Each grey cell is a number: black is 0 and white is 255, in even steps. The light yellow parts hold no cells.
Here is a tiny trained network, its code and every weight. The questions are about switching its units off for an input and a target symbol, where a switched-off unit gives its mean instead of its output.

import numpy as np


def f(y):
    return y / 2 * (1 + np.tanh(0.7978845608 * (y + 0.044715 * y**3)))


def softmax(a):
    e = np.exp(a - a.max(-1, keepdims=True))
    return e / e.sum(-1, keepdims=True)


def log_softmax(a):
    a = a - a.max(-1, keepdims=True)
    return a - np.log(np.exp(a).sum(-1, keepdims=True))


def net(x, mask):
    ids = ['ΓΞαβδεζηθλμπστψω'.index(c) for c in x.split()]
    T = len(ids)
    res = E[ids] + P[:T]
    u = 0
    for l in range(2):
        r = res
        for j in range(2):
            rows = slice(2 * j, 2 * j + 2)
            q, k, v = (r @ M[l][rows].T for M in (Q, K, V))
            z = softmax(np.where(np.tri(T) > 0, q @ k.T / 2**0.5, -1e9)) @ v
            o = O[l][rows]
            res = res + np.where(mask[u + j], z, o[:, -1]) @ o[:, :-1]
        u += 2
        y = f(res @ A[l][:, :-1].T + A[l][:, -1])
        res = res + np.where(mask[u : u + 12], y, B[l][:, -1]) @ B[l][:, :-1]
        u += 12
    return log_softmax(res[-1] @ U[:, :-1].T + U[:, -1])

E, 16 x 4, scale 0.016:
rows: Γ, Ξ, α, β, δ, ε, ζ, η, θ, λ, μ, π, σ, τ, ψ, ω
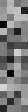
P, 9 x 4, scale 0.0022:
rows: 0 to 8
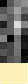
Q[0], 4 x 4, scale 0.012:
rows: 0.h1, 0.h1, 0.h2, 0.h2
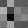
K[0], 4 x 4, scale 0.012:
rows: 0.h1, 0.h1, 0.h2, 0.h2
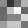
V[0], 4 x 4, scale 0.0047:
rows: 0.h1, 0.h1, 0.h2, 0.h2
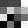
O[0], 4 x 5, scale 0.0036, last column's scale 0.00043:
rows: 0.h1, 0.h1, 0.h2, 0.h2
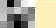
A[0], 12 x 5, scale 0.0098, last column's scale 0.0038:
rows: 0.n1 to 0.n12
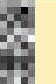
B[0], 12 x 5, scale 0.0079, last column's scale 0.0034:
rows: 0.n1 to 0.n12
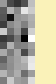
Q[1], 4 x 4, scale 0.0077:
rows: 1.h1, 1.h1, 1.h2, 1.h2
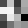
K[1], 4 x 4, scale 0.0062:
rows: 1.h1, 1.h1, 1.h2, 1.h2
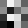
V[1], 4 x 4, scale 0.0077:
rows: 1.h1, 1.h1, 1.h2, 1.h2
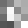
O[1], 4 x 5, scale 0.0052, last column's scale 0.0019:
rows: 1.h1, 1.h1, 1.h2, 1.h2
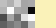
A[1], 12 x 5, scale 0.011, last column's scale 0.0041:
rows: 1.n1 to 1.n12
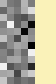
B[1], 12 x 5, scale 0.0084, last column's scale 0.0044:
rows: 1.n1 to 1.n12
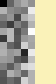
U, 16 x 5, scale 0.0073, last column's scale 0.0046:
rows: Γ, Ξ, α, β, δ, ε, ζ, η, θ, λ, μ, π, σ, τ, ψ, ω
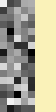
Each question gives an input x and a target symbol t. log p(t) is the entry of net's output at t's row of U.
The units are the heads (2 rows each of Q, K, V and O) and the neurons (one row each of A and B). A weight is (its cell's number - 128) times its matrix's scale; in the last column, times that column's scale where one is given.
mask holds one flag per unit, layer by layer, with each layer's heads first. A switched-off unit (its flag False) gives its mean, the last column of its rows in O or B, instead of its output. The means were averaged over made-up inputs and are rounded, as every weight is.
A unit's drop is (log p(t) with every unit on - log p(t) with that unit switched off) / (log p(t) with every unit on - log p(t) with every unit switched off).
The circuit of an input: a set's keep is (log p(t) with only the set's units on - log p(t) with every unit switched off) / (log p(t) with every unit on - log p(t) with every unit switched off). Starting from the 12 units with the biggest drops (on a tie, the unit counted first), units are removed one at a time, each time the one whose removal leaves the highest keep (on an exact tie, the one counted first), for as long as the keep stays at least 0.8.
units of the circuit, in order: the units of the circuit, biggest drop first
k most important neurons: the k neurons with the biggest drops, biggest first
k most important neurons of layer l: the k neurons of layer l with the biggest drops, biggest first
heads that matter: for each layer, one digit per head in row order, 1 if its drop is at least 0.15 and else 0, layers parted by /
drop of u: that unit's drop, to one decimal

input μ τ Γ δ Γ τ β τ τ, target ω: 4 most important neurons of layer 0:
[0.n6; 0.n3; 0.n12; 0.n2]
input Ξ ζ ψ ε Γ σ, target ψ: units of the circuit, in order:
[1.h2; 0.h1; 0.n7]
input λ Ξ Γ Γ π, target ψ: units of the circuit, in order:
[0.n12; 1.h1; 0.h1]
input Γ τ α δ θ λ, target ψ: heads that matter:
00 / 00
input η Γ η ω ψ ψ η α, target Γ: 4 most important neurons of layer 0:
[0.n5; 0.n2; 0.n1; 0.n9]
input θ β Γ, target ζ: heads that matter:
00 / 00
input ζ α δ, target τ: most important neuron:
[1.n6]
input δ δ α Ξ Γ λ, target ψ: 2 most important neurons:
[0.n12; 1.n11]
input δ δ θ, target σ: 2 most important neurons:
[0.n2; 0.n9]
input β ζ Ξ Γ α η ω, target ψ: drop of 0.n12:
0.3
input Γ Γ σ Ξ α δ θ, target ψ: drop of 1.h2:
0.0
